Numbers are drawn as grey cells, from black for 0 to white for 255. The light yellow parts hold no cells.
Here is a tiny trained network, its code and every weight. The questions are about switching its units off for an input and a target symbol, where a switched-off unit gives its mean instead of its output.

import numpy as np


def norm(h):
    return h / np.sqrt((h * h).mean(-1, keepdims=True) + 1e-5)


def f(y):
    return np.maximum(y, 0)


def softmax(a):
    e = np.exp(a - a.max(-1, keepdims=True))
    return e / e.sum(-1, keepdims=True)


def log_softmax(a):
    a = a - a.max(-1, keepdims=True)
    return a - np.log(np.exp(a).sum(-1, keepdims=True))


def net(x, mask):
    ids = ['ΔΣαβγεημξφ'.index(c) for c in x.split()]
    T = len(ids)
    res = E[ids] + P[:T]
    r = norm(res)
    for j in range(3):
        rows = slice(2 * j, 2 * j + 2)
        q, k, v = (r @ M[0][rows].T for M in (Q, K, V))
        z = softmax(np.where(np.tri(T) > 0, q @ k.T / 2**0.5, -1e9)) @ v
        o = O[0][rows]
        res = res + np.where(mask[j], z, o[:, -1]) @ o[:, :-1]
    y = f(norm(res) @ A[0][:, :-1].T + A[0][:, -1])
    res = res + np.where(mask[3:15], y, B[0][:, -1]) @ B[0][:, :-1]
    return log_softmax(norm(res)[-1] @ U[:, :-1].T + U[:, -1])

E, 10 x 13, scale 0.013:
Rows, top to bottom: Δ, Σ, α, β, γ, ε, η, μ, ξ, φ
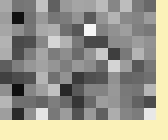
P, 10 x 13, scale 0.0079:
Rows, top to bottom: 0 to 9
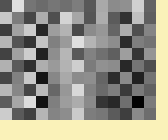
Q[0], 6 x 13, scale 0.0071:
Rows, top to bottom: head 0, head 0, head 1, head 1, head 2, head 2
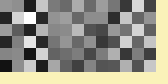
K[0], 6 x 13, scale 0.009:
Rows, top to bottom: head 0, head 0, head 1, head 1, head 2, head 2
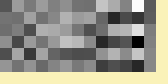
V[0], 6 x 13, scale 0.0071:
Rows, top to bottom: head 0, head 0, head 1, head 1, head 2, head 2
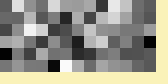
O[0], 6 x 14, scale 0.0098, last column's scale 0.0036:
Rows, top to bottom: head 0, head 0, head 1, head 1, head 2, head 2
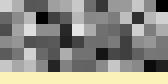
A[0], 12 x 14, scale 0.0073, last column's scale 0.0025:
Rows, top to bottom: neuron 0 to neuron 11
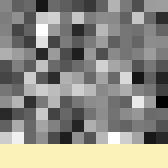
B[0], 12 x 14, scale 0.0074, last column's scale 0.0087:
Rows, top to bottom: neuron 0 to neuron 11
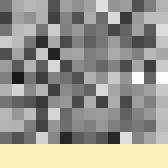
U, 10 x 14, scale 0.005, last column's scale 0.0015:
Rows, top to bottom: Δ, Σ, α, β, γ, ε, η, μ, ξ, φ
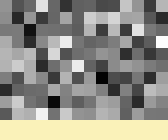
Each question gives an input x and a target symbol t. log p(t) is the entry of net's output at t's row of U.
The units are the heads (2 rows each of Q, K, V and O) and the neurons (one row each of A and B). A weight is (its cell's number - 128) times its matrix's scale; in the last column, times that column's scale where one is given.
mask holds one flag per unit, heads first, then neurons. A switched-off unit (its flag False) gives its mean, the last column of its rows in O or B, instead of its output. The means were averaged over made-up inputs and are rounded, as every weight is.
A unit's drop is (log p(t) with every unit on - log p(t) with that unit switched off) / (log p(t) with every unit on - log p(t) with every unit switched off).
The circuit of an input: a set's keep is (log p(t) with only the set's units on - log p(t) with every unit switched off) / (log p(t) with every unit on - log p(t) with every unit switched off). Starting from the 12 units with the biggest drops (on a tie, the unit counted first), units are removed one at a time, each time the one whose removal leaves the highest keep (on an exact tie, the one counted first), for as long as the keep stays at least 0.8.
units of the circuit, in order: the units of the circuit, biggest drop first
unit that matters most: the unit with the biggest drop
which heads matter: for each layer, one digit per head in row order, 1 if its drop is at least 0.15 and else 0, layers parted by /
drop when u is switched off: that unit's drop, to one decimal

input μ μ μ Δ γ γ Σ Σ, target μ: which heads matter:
001
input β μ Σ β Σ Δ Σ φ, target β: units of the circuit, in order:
(head 1)
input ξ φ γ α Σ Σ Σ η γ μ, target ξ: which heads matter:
010
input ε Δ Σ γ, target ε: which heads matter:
100
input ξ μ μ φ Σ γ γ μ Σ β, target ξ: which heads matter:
010
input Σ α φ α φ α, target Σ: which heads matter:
100
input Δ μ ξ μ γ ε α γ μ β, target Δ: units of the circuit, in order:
(head 2; neuron 11)
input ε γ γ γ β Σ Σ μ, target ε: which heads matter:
100
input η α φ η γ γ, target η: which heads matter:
001
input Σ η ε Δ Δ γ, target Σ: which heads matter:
100
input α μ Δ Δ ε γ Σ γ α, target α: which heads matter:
100
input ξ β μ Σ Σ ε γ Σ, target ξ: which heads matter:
010
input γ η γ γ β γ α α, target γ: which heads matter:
100
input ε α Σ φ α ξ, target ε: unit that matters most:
head 0
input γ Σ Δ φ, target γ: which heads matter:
000
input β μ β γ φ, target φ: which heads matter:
110
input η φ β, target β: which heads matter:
010
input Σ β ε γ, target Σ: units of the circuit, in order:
(head 0; neuron 6; head 1)
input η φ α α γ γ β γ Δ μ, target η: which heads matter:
001
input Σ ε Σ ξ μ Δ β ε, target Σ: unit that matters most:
neuron 6
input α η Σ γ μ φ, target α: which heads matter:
110
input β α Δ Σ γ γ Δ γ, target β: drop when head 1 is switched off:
0.8
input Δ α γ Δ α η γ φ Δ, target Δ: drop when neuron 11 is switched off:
0.4
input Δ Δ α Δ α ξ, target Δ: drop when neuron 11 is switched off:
0.5
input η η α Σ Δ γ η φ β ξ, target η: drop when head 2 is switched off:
1.0
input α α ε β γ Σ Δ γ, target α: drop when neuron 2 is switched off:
0.0
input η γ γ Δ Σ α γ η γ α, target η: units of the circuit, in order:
(head 2)
